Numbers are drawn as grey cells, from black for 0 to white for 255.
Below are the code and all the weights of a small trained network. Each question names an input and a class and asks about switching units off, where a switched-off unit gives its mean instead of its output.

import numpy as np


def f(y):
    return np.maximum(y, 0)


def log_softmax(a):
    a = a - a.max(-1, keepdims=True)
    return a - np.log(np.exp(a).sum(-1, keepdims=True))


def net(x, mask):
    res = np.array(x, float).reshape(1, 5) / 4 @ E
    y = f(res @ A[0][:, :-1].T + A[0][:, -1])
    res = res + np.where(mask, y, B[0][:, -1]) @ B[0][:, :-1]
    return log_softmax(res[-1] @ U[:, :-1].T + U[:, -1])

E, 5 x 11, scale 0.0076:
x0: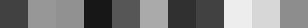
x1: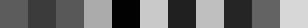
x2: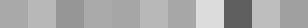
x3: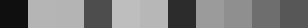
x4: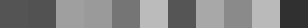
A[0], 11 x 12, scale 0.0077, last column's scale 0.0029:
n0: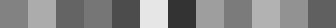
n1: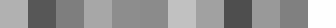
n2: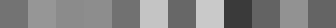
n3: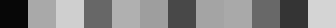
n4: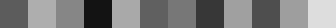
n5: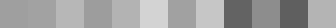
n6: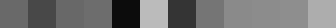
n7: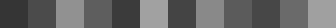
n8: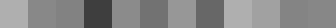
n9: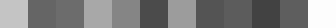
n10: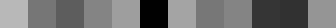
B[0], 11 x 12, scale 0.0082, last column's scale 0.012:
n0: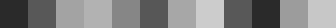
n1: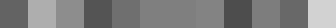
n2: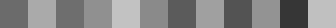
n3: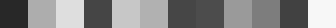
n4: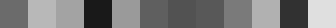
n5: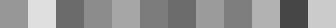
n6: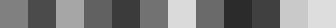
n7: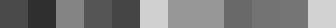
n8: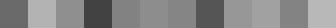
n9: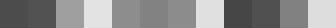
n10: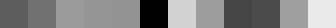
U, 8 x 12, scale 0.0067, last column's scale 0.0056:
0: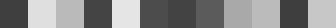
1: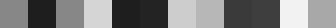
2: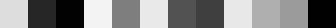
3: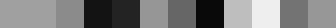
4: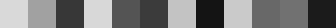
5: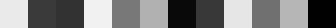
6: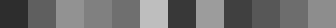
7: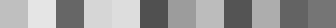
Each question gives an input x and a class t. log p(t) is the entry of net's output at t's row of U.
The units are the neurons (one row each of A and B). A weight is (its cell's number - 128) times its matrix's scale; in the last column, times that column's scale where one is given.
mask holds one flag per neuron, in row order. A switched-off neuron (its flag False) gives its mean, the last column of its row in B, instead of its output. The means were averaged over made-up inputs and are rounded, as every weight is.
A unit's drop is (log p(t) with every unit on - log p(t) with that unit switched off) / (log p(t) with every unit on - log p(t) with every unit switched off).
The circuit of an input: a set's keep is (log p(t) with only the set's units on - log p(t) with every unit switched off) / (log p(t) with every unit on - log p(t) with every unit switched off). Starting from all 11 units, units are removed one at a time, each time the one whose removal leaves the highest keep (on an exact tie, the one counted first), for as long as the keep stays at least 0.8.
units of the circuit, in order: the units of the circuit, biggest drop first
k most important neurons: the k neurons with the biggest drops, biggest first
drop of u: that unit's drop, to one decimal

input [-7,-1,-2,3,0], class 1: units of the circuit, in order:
(n3)
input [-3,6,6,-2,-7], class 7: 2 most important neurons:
(n2, n6)
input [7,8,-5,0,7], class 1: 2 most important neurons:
(n6, n0)
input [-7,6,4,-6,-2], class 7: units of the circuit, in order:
(n2, n6)
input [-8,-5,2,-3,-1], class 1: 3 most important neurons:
(n10, n9, n3)
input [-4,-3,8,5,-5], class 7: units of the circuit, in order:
(n4, n5)
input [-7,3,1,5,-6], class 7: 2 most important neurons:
(n6, n2)
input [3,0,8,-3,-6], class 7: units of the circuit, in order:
(n3, n6)
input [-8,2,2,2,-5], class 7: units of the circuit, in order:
(n6, n7)
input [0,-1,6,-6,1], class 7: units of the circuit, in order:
(n6, n3, n7)
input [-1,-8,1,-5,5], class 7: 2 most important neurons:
(n3, n6)
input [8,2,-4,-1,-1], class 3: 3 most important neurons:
(n9, n4, n10)
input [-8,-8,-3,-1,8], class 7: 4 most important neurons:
(n6, n5, n7, n0)
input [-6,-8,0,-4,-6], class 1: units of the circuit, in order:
(n10)
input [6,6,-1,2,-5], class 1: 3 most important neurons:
(n6, n0, n3)
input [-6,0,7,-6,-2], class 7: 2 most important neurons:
(n5, n6)
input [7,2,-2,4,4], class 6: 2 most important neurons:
(n6, n7)
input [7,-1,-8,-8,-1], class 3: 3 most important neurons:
(n4, n0, n8)
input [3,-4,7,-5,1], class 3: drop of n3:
0.3
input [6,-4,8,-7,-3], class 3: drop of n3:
0.2
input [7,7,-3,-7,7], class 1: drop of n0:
0.0
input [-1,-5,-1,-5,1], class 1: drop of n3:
0.2
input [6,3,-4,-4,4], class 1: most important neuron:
(n6)
